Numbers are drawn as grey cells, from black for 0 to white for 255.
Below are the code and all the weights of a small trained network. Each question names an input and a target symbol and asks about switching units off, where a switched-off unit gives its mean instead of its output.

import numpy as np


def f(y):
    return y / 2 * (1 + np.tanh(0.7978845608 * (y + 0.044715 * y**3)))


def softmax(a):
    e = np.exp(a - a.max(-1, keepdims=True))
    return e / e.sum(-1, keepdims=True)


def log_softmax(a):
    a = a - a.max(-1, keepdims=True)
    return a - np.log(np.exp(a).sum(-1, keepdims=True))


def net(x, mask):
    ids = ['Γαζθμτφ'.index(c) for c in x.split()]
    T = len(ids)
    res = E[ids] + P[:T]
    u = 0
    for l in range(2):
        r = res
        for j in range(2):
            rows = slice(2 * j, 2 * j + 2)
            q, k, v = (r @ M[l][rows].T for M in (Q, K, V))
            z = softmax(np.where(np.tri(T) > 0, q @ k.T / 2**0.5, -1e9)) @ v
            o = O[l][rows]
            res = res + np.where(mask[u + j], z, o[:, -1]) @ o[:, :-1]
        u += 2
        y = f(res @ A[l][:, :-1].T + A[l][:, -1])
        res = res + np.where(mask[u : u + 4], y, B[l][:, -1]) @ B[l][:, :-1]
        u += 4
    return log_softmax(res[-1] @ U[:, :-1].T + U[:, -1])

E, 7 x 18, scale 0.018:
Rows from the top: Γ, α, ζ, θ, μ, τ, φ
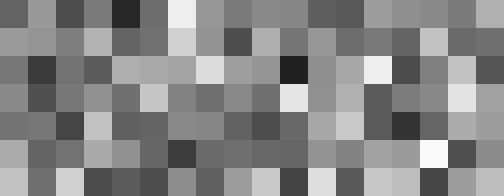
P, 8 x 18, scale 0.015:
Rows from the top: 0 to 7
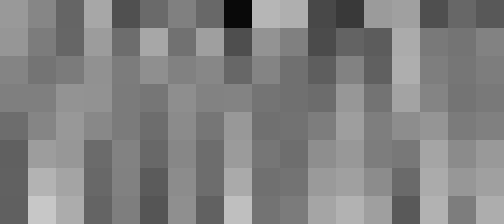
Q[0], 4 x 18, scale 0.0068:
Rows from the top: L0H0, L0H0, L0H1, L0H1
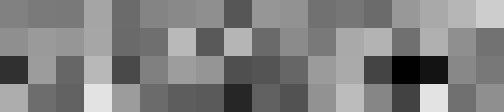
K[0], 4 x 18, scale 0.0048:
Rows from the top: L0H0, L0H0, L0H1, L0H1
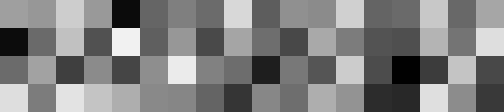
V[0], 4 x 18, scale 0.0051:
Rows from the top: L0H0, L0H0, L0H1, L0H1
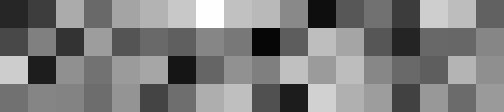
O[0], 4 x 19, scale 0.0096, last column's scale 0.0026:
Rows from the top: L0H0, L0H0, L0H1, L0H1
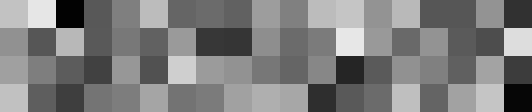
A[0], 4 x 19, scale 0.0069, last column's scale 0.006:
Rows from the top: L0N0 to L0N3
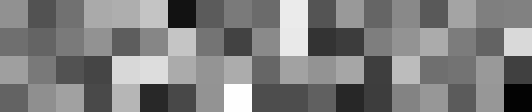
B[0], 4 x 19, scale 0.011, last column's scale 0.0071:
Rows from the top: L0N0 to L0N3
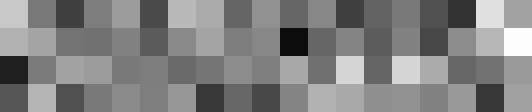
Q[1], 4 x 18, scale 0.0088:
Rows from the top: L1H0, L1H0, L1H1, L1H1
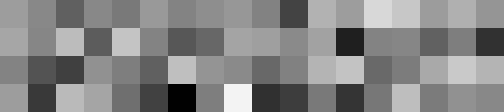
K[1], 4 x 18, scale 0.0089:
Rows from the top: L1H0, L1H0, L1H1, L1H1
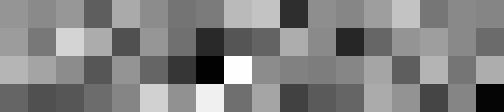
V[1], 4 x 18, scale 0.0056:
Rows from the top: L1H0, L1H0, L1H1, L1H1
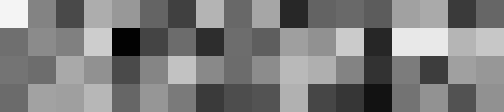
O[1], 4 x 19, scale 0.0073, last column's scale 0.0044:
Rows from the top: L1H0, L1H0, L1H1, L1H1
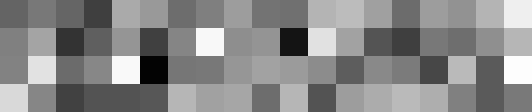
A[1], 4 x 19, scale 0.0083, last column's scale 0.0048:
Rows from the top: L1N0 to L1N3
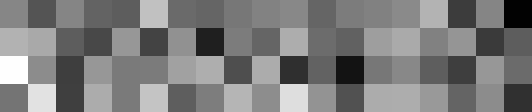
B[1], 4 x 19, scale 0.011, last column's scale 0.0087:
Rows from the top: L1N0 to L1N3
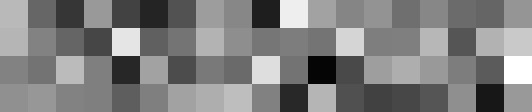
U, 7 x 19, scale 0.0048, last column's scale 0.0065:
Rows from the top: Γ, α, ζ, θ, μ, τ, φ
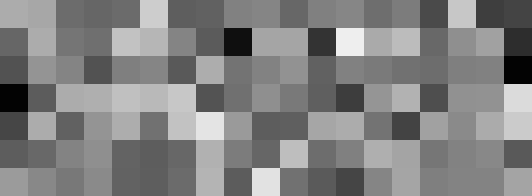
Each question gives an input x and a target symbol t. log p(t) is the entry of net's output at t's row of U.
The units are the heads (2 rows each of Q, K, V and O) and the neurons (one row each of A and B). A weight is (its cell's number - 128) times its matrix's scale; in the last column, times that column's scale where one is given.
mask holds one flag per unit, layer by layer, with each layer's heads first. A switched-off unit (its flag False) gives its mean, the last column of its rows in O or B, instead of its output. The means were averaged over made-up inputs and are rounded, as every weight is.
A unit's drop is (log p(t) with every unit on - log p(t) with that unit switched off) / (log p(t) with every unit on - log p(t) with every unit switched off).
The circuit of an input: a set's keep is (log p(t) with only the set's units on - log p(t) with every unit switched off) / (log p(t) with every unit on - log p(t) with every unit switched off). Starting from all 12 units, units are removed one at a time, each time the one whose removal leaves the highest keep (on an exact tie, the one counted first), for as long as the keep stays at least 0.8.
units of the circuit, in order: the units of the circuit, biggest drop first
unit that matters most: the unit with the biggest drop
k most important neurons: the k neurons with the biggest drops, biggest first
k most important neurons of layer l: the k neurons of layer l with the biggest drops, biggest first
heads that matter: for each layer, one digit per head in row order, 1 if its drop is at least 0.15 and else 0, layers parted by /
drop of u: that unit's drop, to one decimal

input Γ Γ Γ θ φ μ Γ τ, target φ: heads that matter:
01 / 10
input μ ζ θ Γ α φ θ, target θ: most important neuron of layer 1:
L1N1
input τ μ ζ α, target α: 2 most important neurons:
L0N1; L1N1
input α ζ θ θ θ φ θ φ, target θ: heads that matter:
00 / 01
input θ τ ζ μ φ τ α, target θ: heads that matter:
11 / 10
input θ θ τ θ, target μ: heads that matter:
00 / 00
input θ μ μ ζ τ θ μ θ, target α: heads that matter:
10 / 10
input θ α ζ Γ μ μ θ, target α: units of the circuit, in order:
L1H0; L0H0
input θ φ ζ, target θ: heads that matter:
10 / 10
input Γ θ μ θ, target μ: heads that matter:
01 / 00
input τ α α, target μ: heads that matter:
01 / 10
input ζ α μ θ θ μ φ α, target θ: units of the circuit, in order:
L1H0; L1H1
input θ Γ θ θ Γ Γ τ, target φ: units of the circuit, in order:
L0H1; L1N2
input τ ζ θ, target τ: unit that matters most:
L0H1
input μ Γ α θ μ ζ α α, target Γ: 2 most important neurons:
L1N3; L0N1
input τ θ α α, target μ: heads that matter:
00 / 10
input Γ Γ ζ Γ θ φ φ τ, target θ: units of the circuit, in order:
L1H1; L1H0
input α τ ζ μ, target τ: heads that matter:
01 / 11
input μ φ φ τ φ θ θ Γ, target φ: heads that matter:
00 / 10
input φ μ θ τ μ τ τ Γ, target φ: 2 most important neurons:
L0N1; L1N2
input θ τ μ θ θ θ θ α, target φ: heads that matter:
01 / 10
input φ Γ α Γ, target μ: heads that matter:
01 / 10
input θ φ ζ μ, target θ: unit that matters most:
L1H0
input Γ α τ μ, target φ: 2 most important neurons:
L1N2; L0N0
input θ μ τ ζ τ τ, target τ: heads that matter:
00 / 11
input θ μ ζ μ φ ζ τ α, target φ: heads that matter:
11 / 10
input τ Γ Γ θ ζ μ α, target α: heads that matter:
01 / 10
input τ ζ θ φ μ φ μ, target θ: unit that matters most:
L0H1
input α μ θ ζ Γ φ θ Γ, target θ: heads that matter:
00 / 11
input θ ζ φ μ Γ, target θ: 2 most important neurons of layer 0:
L0N1; L0N2
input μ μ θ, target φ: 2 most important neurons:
L0N0; L1N2
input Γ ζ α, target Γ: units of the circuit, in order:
L0H0; L1N3; L1H0
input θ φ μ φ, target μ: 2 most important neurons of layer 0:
L0N3; L0N1
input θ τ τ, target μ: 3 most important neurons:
L0N3; L1N2; L0N0
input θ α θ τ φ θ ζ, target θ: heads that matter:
10 / 11
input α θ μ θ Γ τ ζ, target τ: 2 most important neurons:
L1N0; L0N1
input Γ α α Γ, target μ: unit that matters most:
L1N2
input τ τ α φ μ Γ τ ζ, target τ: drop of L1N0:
0.5
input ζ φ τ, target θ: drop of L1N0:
-0.1
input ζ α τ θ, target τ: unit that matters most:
L1H0
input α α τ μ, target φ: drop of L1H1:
0.0
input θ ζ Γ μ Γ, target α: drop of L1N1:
0.1
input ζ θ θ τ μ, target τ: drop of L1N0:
0.6
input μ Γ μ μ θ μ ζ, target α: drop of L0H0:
1.0
